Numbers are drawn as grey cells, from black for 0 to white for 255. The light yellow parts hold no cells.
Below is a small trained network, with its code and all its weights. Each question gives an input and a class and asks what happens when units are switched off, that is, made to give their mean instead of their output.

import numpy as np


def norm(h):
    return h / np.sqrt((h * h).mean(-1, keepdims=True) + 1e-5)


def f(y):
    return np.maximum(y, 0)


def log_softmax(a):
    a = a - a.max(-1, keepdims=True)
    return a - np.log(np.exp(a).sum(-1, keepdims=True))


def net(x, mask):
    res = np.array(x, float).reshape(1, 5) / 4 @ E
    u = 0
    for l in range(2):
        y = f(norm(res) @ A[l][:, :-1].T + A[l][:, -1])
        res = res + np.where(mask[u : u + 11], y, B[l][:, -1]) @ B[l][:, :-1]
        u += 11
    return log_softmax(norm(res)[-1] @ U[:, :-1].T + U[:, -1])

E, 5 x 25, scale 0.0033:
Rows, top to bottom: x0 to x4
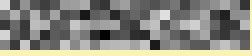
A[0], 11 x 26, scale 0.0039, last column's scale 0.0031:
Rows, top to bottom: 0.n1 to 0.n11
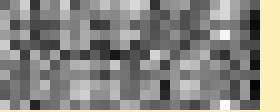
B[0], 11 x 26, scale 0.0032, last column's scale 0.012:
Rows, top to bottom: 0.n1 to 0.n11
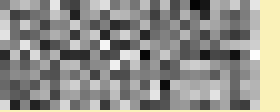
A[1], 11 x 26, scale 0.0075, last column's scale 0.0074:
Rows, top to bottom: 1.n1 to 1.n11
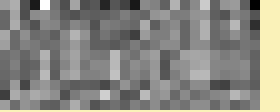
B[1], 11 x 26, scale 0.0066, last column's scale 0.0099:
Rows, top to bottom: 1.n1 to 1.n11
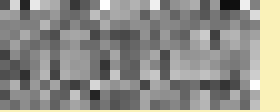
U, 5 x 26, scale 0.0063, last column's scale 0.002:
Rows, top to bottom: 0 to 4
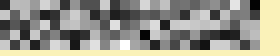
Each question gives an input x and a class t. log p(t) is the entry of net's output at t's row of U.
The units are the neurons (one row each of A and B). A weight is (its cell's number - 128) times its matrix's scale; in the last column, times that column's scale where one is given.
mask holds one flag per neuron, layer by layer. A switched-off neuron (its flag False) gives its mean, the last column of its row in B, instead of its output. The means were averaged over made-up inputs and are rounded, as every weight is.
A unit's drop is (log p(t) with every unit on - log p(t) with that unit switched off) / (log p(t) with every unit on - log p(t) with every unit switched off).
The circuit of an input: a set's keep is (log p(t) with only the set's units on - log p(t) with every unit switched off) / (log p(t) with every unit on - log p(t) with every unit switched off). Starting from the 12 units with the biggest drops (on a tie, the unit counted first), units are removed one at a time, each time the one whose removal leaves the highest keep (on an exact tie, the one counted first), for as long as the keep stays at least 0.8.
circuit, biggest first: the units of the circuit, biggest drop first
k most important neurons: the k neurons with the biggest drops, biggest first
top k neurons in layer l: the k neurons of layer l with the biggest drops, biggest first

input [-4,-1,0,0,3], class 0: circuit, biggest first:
(0.n1; 1.n10)
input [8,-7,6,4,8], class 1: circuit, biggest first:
(0.n5; 0.n3)
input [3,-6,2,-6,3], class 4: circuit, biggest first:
(0.n1)
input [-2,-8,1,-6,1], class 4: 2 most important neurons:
(0.n1; 0.n4)
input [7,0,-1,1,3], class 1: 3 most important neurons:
(0.n5; 0.n3; 0.n6)
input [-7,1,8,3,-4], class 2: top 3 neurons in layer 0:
(0.n9; 0.n10; 0.n7)
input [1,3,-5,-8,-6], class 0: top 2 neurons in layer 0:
(0.n11; 0.n6)
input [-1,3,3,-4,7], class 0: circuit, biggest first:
(1.n10; 0.n1)
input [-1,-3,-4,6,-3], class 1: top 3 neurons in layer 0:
(0.n5; 0.n3; 0.n4)
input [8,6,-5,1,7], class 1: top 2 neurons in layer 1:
(1.n9; 1.n2)
